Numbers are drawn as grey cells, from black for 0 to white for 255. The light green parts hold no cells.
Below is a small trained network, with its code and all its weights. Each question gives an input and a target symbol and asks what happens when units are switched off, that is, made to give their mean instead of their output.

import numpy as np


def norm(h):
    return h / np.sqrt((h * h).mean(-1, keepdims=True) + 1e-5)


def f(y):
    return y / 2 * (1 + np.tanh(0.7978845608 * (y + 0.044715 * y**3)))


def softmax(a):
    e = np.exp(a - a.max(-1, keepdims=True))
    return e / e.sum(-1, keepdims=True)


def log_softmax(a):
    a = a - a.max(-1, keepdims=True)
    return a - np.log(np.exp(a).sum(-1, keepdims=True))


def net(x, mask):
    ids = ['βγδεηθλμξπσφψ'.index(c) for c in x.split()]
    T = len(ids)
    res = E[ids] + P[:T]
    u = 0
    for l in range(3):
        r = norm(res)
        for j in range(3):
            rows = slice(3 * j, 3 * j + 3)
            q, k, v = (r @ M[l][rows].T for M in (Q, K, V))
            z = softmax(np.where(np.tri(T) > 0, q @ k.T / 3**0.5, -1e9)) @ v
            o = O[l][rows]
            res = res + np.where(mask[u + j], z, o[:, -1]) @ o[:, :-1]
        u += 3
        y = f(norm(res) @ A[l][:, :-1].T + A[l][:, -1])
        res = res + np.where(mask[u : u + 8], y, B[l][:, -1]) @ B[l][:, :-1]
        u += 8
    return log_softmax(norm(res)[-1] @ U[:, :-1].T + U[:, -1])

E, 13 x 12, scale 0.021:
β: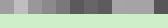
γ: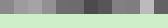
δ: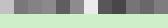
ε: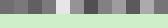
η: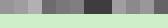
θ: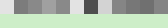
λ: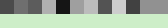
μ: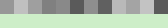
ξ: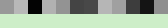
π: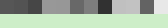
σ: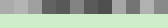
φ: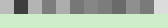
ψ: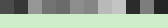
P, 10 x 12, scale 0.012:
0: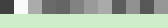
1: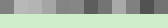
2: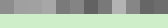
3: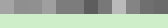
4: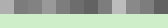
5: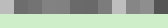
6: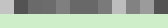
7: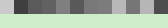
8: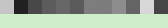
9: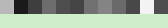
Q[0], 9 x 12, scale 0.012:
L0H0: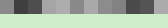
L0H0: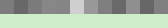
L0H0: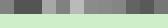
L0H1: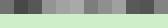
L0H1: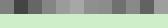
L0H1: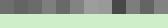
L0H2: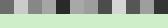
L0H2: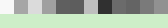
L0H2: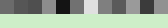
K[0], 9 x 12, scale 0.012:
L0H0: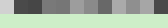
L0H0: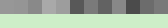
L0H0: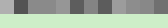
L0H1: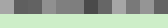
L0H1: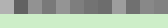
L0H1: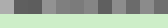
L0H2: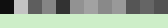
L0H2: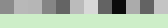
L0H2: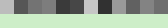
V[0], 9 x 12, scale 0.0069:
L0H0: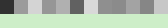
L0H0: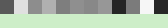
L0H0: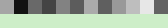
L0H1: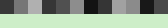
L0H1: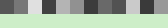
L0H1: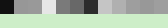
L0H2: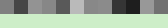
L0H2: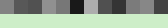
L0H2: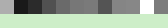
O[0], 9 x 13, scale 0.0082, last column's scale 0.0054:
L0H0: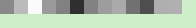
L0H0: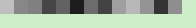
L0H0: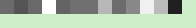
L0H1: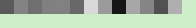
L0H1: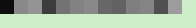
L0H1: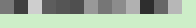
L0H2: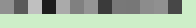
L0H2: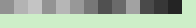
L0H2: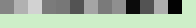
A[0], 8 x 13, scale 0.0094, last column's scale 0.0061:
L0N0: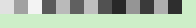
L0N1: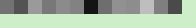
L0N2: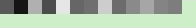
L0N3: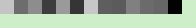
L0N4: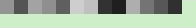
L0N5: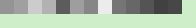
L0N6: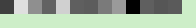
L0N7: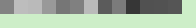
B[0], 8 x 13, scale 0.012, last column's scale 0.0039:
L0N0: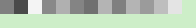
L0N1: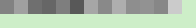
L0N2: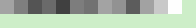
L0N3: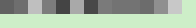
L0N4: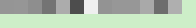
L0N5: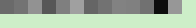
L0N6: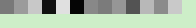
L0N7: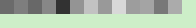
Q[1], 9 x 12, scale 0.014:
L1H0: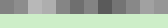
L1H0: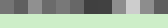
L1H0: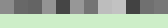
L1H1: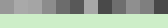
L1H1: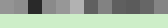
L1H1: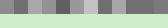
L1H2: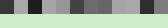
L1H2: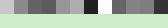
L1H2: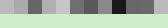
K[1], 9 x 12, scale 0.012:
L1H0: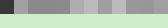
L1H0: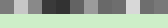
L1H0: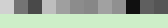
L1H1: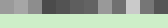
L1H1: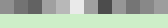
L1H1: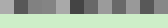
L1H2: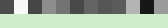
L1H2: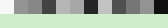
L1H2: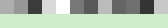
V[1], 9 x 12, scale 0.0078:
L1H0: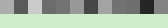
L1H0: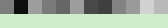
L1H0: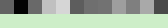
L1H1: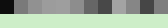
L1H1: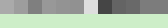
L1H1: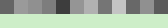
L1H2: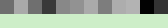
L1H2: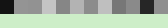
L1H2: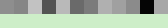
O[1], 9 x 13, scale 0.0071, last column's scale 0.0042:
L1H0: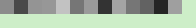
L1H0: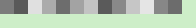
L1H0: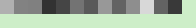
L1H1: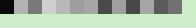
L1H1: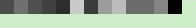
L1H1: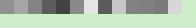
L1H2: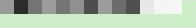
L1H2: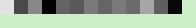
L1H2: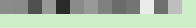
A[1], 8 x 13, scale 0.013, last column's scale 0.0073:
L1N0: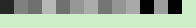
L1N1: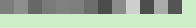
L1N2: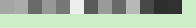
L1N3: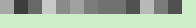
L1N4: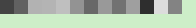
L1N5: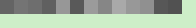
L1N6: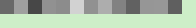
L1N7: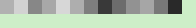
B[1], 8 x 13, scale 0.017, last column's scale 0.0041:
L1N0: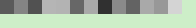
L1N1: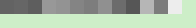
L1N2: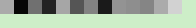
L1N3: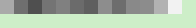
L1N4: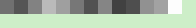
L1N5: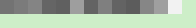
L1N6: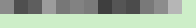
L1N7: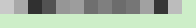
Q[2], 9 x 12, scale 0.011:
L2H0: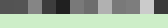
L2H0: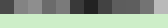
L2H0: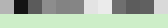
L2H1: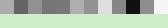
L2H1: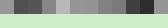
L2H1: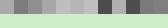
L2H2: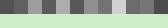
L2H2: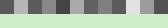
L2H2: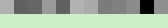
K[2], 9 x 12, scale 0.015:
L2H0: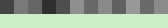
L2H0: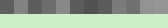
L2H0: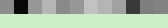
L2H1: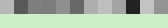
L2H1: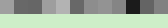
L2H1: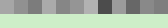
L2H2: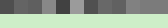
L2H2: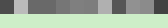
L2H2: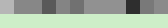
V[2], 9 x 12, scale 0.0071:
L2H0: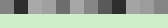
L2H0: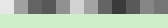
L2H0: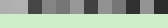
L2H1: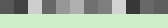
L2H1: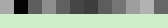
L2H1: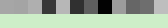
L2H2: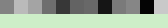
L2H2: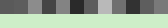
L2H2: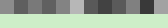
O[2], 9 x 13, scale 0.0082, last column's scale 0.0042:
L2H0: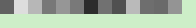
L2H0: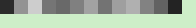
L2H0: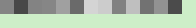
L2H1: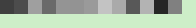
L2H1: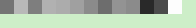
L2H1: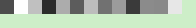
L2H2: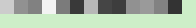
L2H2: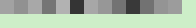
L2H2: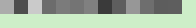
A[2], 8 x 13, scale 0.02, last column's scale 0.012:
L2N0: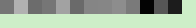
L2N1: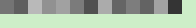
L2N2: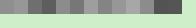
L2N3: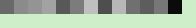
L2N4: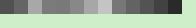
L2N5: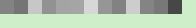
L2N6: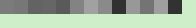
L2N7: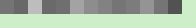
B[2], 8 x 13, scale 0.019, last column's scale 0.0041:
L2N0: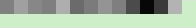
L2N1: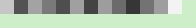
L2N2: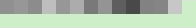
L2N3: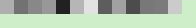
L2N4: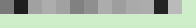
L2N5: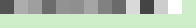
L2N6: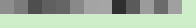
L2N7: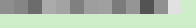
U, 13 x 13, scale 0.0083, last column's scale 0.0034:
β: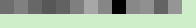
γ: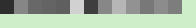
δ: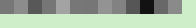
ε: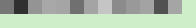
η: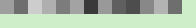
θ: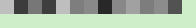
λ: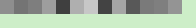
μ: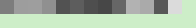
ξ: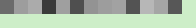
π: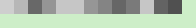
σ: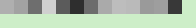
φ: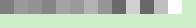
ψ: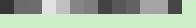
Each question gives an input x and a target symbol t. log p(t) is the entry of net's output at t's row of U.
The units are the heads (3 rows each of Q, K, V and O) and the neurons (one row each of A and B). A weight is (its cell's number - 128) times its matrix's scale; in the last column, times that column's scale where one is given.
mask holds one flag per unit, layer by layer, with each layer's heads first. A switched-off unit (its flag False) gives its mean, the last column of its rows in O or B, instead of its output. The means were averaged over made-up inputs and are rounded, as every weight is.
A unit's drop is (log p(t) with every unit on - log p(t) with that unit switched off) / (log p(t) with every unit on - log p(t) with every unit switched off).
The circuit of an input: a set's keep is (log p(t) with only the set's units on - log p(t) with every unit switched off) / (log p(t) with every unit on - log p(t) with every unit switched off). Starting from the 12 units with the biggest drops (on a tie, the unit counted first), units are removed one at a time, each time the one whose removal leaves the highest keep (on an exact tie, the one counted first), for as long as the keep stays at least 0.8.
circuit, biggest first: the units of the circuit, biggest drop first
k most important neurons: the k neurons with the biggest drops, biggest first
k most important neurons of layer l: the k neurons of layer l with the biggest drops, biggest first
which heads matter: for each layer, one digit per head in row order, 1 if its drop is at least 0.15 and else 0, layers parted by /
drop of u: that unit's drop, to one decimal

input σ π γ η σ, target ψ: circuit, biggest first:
[L1H0 L1N0 L1H2]
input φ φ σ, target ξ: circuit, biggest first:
[L0H1 L0N6]
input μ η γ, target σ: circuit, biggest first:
[L0H0 L0H2]
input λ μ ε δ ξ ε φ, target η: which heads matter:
001 / 000 / 000
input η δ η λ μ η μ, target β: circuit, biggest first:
[L0H1]
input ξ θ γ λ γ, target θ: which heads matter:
101 / 000 / 000
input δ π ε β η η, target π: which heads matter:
010 / 000 / 000
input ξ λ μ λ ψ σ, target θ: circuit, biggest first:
[L0H0 L0H2 L1N2]
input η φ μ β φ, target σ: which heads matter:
100 / 000 / 000
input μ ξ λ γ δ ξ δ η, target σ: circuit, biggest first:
[L0H2 L0H0]
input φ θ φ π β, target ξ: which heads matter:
110 / 000 / 000
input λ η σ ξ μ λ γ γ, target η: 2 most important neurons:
[L2N1 L0N0]
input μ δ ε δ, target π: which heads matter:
011 / 000 / 000
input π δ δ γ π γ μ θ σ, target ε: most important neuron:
[L0N5]
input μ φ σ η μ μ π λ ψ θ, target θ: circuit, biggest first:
[L1N2 L1H2]
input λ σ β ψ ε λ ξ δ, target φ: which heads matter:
101 / 000 / 000
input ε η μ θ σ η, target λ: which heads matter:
110 / 000 / 000
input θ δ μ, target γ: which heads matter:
001 / 000 / 000
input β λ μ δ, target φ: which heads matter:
001 / 000 / 000
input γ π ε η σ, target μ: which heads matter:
111 / 000 / 100
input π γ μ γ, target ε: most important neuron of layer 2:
[L2N4]
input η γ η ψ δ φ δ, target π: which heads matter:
111 / 000 / 000
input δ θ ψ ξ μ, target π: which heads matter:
011 / 000 / 000
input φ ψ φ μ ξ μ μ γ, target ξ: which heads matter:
110 / 000 / 000
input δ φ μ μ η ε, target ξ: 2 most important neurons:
[L0N6 L0N2]
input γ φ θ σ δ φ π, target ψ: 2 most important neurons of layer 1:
[L1N0 L1N4]
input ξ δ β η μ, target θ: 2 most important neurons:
[L1N2 L0N6]
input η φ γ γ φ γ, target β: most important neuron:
[L2N6]
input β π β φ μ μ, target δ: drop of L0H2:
1.0
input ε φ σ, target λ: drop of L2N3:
0.2
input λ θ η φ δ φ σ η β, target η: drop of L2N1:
0.1
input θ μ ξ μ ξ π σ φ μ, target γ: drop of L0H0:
0.1
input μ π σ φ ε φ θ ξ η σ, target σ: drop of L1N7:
0.0
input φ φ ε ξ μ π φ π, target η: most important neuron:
[L1N4]
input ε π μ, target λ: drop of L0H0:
1.0
